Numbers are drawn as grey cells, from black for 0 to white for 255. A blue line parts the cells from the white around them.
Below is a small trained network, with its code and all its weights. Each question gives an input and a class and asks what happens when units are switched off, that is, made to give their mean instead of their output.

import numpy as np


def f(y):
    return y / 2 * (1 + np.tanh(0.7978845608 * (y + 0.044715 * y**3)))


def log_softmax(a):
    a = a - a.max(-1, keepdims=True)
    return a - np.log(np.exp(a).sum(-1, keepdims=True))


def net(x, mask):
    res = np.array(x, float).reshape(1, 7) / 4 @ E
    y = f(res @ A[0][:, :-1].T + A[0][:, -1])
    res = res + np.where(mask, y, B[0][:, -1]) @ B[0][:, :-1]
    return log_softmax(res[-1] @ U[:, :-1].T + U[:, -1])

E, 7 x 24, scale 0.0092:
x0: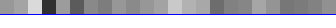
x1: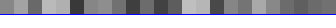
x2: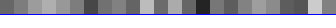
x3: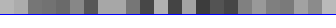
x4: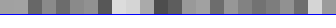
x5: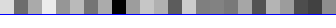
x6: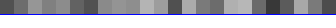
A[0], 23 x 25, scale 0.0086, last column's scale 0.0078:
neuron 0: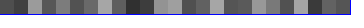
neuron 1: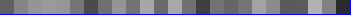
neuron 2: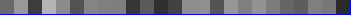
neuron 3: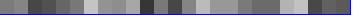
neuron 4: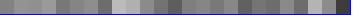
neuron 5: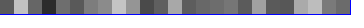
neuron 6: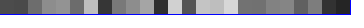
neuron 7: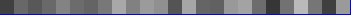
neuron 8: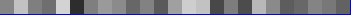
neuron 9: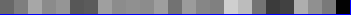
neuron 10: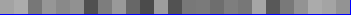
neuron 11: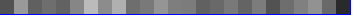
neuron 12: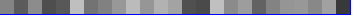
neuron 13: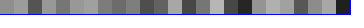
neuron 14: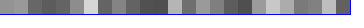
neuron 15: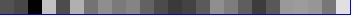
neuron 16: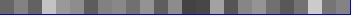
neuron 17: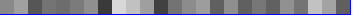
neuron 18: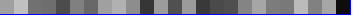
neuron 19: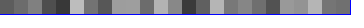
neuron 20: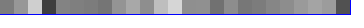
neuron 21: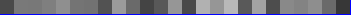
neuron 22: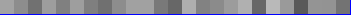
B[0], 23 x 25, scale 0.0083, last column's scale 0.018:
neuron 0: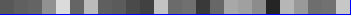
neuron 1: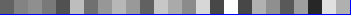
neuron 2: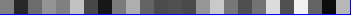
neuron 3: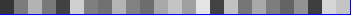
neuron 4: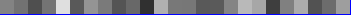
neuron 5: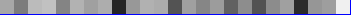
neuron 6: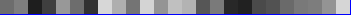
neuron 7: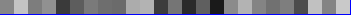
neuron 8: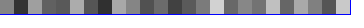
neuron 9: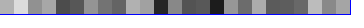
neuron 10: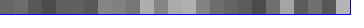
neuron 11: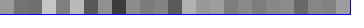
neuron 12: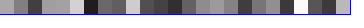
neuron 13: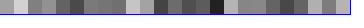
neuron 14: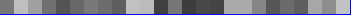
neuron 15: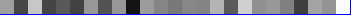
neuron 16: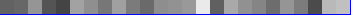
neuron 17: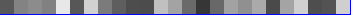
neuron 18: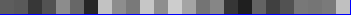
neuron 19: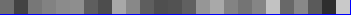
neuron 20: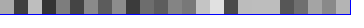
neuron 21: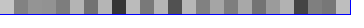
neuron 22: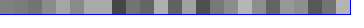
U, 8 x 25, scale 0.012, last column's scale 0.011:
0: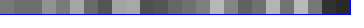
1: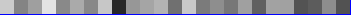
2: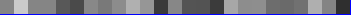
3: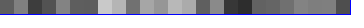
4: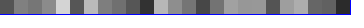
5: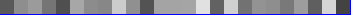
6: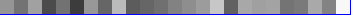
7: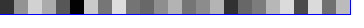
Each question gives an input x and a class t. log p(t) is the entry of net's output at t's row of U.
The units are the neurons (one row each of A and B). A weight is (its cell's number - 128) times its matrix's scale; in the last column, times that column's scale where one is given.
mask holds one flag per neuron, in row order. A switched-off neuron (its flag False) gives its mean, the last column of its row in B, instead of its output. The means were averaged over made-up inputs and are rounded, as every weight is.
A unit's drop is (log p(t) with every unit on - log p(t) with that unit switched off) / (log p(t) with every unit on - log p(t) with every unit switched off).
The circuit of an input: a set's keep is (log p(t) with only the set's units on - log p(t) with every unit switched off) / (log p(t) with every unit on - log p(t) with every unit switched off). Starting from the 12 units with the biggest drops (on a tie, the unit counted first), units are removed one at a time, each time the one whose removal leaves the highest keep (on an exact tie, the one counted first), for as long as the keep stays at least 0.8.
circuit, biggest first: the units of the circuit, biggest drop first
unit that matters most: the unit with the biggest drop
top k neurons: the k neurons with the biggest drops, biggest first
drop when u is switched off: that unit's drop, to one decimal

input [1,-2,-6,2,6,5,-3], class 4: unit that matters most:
neuron 5
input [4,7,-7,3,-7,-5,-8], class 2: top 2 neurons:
neuron 14; neuron 13
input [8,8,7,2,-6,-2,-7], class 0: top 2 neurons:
neuron 8; neuron 15
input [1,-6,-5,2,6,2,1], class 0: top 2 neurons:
neuron 12; neuron 0
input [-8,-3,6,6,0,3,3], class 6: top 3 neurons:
neuron 15; neuron 6; neuron 3
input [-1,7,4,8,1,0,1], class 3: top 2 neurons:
neuron 18; neuron 10
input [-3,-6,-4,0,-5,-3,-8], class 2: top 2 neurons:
neuron 13; neuron 14
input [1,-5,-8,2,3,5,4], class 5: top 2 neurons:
neuron 3; neuron 5
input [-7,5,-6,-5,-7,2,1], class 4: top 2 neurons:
neuron 0; neuron 20
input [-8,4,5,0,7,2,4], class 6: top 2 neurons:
neuron 15; neuron 0
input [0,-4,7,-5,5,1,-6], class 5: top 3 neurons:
neuron 1; neuron 16; neuron 7
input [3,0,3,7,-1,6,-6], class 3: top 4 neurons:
neuron 5; neuron 18; neuron 21; neuron 7
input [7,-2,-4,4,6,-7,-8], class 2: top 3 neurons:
neuron 14; neuron 13; neuron 15
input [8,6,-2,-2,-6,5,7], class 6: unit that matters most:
neuron 8
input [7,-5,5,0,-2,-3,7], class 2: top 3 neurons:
neuron 9; neuron 7; neuron 15
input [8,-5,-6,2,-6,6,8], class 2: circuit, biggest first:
neuron 9; neuron 5
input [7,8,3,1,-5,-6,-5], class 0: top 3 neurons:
neuron 8; neuron 15; neuron 2
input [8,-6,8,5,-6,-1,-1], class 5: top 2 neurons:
neuron 1; neuron 15
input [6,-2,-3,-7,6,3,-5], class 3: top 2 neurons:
neuron 6; neuron 15
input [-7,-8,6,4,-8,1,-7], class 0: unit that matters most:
neuron 12
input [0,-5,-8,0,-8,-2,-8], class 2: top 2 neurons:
neuron 14; neuron 13
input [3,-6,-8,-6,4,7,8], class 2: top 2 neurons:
neuron 9; neuron 5
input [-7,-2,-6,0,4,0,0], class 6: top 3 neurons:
neuron 15; neuron 1; neuron 16
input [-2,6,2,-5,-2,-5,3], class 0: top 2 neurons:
neuron 2; neuron 8
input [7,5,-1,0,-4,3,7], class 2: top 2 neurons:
neuron 9; neuron 15
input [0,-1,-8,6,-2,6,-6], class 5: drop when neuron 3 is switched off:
0.6
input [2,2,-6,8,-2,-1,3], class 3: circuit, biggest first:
neuron 18
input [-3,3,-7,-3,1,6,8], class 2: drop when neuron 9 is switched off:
0.2
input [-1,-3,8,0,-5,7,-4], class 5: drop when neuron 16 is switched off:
0.3
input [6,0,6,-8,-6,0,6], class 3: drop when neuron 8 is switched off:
0.0
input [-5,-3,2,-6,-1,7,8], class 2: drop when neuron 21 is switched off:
0.2
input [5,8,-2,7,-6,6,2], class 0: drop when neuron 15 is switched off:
0.1
